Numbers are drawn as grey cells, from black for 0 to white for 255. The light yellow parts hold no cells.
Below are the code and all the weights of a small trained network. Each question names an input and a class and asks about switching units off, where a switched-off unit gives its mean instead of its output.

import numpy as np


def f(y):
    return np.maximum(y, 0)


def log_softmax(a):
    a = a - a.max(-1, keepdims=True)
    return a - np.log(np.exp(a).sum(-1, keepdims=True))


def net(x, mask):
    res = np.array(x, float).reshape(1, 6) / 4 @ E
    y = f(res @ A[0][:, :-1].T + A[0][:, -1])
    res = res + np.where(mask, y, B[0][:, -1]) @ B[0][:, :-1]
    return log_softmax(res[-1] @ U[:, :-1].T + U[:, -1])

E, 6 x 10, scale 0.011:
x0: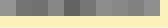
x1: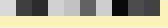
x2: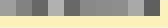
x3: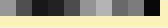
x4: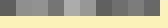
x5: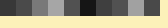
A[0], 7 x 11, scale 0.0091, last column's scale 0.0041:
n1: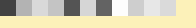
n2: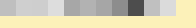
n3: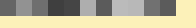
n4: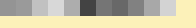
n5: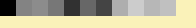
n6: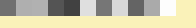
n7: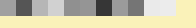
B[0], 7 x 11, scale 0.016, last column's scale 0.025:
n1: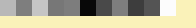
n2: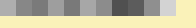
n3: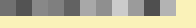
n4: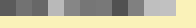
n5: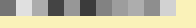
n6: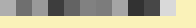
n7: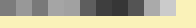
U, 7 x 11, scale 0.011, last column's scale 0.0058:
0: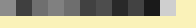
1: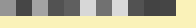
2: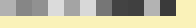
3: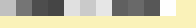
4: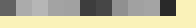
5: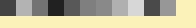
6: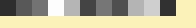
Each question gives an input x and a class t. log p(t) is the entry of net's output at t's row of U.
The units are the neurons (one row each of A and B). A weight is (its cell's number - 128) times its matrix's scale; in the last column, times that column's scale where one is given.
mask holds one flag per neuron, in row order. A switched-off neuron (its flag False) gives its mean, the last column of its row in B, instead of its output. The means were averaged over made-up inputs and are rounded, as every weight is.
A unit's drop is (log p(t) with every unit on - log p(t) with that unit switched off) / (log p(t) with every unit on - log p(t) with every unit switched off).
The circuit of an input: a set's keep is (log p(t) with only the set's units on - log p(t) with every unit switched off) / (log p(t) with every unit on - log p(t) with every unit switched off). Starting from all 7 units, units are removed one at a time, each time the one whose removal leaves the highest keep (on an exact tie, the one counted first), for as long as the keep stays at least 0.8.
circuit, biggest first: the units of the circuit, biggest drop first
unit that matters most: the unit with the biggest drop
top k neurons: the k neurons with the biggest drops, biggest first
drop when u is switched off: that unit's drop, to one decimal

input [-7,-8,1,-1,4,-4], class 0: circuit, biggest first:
(n1)
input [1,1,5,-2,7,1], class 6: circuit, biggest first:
(n6, n1)
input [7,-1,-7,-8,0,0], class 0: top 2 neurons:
(n1, n2)
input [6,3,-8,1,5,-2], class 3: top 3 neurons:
(n1, n7, n4)
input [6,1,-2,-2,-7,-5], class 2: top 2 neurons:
(n2, n1)
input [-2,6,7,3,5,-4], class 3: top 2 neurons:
(n1, n7)
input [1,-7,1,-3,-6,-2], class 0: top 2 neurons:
(n6, n1)
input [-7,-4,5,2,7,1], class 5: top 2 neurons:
(n5, n2)
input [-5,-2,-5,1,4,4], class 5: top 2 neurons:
(n1, n7)
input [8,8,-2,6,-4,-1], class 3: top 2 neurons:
(n1, n7)
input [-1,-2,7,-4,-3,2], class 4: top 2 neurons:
(n5, n6)
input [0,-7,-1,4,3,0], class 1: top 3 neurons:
(n6, n3, n1)
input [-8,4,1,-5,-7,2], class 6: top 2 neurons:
(n6, n4)
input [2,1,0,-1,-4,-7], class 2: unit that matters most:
n2
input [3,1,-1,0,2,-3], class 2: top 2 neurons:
(n1, n5)
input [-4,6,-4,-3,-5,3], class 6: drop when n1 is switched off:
0.1
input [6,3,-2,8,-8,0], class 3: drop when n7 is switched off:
0.2
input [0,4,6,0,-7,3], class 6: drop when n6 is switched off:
0.5
